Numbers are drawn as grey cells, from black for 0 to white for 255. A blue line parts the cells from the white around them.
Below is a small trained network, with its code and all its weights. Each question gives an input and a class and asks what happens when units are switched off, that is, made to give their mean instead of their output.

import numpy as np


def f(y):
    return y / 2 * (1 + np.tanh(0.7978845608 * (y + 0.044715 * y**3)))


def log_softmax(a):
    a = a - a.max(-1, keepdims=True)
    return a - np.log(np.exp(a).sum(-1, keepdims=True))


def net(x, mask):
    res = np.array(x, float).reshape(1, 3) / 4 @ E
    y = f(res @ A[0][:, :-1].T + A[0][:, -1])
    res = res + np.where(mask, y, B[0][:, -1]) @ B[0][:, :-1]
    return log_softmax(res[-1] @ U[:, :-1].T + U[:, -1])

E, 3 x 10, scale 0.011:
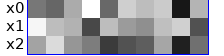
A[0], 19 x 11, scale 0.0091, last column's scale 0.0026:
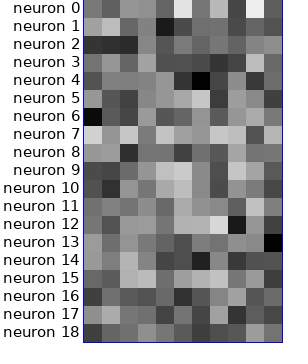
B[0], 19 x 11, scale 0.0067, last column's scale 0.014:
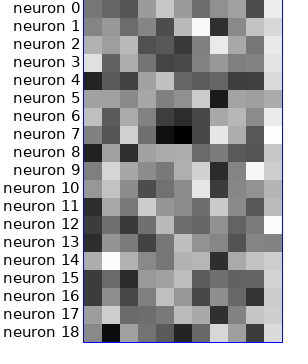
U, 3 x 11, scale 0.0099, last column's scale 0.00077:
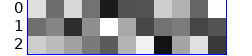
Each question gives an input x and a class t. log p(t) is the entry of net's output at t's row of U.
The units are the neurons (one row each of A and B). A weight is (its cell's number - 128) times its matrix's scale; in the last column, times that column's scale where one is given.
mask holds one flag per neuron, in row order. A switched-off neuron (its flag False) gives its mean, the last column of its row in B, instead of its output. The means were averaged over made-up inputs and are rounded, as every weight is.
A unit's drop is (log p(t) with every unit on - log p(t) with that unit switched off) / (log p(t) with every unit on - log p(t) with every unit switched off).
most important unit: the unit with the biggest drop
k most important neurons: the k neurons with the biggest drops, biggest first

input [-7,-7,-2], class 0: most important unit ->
neuron 6
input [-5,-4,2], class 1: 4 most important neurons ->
[neuron 7; neuron 4; neuron 16; neuron 8]
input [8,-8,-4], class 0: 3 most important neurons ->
[neuron 6; neuron 2; neuron 18]
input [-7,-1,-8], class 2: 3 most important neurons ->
[neuron 9; neuron 10; neuron 5]
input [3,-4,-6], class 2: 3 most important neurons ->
[neuron 9; neuron 7; neuron 10]
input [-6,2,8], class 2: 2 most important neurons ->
[neuron 1; neuron 14]
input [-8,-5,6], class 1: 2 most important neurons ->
[neuron 4; neuron 16]
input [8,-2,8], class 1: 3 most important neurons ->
[neuron 12; neuron 0; neuron 15]
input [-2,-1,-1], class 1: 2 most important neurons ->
[neuron 7; neuron 3]
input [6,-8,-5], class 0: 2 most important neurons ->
[neuron 6; neuron 2]
